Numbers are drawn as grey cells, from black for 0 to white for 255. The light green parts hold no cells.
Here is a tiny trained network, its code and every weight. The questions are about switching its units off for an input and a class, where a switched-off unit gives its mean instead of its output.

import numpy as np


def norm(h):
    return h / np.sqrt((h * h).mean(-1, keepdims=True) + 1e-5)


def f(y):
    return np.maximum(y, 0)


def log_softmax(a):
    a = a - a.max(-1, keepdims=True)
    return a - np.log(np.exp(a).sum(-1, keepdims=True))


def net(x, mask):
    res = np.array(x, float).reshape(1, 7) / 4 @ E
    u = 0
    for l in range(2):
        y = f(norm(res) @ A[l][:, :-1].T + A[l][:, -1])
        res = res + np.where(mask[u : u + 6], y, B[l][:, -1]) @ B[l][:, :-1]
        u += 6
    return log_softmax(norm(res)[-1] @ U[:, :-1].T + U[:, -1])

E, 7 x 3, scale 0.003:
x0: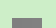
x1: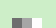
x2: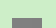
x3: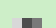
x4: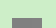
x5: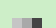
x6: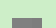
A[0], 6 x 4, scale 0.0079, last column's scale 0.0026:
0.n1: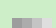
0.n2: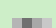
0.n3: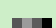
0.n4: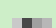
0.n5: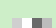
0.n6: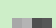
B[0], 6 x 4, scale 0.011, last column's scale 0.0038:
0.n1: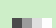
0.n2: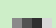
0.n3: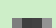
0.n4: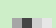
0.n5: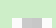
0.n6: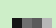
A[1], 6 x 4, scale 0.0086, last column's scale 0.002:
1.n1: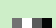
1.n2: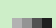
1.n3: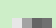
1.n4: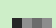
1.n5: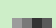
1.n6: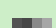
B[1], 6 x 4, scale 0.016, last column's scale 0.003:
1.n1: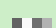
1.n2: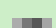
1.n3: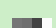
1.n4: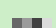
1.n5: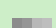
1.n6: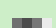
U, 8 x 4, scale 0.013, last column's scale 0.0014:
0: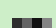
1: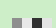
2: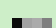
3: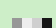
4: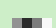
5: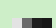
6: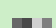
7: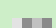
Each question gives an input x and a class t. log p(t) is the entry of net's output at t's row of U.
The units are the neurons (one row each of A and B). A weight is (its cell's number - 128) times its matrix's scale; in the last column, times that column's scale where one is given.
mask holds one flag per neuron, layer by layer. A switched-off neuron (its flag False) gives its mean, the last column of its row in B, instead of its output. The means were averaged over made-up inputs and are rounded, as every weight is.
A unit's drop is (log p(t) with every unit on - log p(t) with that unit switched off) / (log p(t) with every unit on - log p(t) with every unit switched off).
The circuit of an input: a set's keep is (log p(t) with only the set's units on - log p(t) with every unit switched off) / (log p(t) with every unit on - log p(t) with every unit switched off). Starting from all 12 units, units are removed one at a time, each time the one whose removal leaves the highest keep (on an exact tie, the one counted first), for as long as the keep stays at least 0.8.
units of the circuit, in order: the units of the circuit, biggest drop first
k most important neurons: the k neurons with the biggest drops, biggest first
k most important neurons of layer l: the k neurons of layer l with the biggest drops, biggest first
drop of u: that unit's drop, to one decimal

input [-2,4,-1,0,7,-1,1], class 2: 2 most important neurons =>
(0.n5, 0.n1)
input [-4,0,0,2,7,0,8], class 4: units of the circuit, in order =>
(0.n4, 0.n2)
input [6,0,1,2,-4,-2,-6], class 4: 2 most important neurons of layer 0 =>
(0.n5, 0.n2)
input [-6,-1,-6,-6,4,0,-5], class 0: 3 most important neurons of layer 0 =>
(0.n5, 0.n3, 0.n4)
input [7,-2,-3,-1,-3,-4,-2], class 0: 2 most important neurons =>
(0.n4, 0.n5)
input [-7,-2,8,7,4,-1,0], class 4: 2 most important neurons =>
(0.n5, 0.n4)
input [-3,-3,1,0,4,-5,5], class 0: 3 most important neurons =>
(0.n4, 0.n5, 1.n4)
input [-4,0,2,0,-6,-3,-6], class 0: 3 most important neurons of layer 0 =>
(0.n5, 0.n4, 0.n1)
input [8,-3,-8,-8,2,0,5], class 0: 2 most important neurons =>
(0.n5, 0.n3)
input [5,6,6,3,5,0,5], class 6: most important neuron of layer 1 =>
(1.n1)
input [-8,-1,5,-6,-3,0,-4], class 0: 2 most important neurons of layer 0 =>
(0.n5, 0.n3)
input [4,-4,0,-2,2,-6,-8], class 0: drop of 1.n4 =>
0.2
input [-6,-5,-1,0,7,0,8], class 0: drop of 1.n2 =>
0.0
